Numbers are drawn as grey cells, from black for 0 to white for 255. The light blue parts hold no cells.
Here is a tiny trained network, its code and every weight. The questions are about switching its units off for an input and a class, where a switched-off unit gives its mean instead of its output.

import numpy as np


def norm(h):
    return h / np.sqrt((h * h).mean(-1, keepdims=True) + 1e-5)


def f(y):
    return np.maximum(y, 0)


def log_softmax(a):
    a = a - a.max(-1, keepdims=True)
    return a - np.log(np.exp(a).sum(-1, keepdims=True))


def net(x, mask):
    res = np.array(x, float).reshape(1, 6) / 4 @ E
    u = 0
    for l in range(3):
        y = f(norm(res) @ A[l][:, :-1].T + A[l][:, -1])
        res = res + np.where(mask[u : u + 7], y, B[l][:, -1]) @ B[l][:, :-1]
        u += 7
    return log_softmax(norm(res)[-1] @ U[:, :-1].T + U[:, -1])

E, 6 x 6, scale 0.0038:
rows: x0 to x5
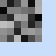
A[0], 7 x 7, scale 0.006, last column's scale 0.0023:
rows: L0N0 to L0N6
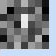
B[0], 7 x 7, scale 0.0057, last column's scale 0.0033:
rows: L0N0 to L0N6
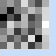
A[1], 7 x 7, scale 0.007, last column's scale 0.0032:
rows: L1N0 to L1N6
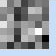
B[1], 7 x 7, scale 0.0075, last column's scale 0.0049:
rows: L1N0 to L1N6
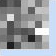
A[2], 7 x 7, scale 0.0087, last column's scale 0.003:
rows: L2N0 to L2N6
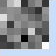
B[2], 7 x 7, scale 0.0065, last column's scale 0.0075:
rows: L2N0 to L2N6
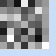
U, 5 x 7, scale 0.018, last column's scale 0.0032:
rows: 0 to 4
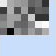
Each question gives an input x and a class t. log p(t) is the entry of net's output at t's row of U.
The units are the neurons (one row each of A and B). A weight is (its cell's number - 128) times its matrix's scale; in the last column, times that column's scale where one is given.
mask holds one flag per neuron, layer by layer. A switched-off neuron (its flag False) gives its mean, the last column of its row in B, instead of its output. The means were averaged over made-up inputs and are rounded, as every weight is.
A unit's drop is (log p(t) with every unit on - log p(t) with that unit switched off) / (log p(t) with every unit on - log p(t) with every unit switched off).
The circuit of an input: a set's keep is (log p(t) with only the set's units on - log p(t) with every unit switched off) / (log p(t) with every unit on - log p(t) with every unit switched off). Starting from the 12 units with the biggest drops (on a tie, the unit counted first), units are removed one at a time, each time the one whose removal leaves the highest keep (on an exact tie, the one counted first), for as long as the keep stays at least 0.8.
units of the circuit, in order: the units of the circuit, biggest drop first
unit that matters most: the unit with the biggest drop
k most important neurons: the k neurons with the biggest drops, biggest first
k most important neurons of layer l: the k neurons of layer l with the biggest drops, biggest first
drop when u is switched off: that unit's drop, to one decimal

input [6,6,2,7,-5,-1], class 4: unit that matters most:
L0N1
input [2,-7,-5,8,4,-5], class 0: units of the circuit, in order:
[L2N2; L1N5]
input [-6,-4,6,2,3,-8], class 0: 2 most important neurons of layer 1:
[L1N5; L1N0]
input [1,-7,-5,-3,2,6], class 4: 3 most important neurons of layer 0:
[L0N4; L0N2; L0N3]
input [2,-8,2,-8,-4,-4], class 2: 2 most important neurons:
[L1N4; L1N1]
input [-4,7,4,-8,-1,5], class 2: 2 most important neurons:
[L0N5; L2N5]
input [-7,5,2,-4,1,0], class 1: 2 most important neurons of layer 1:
[L1N3; L1N6]
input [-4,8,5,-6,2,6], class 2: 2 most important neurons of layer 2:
[L2N5; L2N6]
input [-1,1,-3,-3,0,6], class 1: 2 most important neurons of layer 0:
[L0N6; L0N1]
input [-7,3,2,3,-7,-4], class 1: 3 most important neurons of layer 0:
[L0N5; L0N0; L0N1]
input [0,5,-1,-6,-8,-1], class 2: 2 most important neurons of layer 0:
[L0N5; L0N3]
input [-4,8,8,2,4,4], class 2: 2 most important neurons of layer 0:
[L0N5; L0N1]
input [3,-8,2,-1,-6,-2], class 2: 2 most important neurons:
[L1N4; L2N4]
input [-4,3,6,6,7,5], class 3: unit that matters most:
L2N1
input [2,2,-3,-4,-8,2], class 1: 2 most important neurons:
[L2N0; L0N6]
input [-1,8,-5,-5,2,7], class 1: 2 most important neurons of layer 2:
[L2N5; L2N0]
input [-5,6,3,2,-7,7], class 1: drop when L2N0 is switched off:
0.2
